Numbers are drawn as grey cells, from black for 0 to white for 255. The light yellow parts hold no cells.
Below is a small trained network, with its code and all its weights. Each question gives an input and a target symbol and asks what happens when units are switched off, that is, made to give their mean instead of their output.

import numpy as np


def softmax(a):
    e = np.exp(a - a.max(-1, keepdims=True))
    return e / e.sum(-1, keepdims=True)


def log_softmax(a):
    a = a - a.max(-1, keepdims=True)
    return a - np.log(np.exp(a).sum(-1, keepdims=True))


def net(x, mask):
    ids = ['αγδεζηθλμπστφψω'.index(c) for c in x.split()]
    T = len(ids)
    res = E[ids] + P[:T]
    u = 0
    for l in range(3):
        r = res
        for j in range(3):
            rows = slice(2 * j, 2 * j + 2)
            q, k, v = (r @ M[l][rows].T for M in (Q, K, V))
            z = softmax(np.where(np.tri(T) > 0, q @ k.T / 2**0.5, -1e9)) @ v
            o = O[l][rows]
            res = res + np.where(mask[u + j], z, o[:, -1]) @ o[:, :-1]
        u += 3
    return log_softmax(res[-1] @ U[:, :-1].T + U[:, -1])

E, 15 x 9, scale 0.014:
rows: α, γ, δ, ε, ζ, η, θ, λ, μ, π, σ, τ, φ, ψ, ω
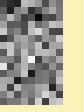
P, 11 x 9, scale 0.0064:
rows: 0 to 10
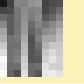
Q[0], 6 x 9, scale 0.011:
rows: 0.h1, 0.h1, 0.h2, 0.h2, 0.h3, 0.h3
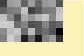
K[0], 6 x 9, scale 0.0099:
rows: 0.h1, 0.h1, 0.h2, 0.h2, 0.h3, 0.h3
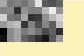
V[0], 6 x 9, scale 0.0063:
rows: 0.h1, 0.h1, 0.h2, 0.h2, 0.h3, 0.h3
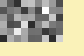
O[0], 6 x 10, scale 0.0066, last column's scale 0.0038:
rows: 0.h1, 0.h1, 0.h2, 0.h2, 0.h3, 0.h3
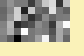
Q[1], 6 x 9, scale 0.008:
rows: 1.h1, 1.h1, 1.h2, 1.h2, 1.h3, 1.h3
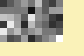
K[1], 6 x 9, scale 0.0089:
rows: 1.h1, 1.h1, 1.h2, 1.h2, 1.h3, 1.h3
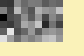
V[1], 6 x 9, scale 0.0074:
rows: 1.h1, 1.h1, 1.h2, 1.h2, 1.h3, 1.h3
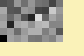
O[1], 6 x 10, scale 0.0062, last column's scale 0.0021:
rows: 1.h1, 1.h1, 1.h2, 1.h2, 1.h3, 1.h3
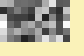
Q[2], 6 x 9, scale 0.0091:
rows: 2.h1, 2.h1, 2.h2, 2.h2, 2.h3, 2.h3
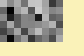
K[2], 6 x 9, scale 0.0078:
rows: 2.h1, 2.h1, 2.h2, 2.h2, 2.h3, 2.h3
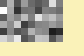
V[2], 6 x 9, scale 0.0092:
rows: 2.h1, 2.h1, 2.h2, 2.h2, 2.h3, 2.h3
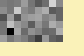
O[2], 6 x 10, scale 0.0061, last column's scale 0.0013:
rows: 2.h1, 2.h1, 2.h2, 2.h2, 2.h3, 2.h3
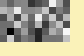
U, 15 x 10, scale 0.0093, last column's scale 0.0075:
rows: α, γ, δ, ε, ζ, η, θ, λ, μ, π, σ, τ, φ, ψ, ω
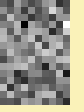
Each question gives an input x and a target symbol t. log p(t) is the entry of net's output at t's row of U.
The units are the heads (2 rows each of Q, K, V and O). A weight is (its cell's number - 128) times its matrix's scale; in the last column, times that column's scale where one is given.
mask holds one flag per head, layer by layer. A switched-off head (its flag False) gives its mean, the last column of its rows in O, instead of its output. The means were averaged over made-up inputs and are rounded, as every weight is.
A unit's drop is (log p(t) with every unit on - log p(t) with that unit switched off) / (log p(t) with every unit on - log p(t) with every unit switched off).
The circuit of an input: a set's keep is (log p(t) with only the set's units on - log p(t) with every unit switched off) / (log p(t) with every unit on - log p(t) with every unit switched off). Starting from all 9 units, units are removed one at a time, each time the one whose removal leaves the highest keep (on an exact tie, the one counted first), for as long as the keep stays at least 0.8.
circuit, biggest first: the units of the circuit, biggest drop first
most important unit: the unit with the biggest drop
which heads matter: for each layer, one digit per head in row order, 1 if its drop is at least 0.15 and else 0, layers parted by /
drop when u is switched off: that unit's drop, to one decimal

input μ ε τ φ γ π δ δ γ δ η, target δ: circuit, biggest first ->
[0.h2, 1.h2]
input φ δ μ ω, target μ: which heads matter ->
000 / 010 / 000
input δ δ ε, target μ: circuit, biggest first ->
[1.h2, 0.h1]
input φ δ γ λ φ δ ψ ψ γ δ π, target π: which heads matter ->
001 / 001 / 000
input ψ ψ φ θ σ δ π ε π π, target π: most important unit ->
0.h3
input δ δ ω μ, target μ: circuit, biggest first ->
[1.h2, 0.h2]
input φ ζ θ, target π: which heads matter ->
011 / 101 / 000
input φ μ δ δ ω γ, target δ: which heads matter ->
000 / 010 / 000
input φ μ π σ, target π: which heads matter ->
001 / 101 / 000
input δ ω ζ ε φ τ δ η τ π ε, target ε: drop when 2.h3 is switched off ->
-0.1
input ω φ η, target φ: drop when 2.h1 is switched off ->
0.1
